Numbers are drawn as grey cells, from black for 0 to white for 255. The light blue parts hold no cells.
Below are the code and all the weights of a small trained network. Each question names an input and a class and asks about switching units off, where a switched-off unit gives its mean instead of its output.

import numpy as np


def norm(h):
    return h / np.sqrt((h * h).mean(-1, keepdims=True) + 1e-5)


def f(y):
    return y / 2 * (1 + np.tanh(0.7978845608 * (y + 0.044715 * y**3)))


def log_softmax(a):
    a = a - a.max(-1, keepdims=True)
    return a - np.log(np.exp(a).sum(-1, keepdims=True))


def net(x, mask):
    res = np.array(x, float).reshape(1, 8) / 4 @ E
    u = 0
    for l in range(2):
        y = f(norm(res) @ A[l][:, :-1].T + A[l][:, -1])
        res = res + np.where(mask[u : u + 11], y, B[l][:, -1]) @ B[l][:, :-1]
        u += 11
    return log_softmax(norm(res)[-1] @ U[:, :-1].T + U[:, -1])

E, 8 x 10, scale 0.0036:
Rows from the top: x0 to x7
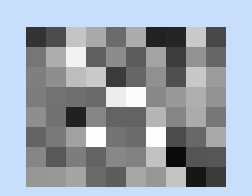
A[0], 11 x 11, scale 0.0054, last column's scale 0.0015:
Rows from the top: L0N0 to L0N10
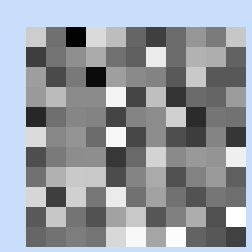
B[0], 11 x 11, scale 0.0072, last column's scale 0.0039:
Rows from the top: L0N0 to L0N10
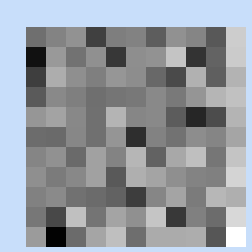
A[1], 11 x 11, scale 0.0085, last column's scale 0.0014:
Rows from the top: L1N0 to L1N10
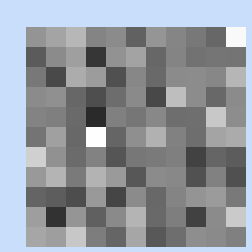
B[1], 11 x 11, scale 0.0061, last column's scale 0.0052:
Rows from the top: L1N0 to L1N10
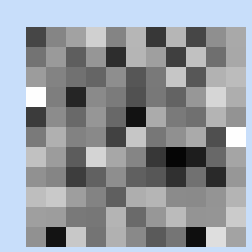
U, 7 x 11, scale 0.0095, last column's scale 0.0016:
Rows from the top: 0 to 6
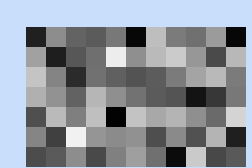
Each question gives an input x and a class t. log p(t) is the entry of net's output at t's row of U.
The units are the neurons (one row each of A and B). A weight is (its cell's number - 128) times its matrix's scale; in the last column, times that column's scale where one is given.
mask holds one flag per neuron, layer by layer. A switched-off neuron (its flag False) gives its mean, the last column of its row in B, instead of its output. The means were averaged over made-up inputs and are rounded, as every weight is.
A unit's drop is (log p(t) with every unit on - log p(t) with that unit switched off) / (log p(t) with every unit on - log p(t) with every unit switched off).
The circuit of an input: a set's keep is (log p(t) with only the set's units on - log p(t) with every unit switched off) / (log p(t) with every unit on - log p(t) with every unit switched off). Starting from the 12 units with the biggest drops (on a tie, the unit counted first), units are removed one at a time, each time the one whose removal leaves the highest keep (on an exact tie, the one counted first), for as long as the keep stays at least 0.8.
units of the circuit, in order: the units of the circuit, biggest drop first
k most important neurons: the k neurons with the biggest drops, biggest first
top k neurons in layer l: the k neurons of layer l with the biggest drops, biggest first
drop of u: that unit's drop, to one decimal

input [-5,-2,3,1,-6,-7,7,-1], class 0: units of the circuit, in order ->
(L1N4)
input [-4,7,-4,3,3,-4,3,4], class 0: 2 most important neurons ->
(L0N8, L1N4)
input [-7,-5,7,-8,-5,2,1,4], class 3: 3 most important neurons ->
(L1N6, L0N4, L1N7)
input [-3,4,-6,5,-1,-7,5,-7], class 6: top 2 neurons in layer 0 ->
(L0N2, L0N9)
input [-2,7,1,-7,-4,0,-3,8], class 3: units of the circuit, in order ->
(L1N6, L0N4)
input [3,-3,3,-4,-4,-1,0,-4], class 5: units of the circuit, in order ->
(L1N10, L0N10)
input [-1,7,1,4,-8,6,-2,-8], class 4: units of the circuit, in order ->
(L0N1, L1N5)
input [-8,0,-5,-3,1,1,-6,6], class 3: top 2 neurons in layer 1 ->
(L1N6, L1N7)
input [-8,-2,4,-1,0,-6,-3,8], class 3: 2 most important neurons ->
(L1N6, L0N4)
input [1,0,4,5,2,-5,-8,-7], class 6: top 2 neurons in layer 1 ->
(L1N1, L1N9)
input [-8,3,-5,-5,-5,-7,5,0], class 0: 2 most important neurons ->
(L1N4, L0N5)
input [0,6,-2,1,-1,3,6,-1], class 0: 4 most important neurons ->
(L0N5, L0N8, L0N3, L1N4)
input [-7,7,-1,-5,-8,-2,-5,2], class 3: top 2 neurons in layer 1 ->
(L1N7, L1N6)
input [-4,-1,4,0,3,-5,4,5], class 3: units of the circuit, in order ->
(L1N6)
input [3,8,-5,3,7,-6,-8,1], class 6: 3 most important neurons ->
(L0N2, L1N1, L0N9)
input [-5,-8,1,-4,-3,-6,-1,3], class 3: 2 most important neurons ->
(L1N6, L0N4)
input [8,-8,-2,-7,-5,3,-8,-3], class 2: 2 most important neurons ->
(L0N9, L1N3)
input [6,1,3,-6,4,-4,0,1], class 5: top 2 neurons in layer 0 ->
(L0N1, L0N10)
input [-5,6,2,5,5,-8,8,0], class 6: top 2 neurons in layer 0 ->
(L0N2, L0N9)
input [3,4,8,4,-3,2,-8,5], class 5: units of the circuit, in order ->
(L1N10)
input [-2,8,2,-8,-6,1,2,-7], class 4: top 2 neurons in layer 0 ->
(L0N7, L0N1)
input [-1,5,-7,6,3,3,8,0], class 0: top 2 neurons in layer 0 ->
(L0N8, L0N3)
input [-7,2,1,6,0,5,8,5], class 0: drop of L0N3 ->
0.2
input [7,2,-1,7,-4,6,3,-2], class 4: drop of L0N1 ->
0.4
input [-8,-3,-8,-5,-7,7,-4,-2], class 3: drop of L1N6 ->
0.2
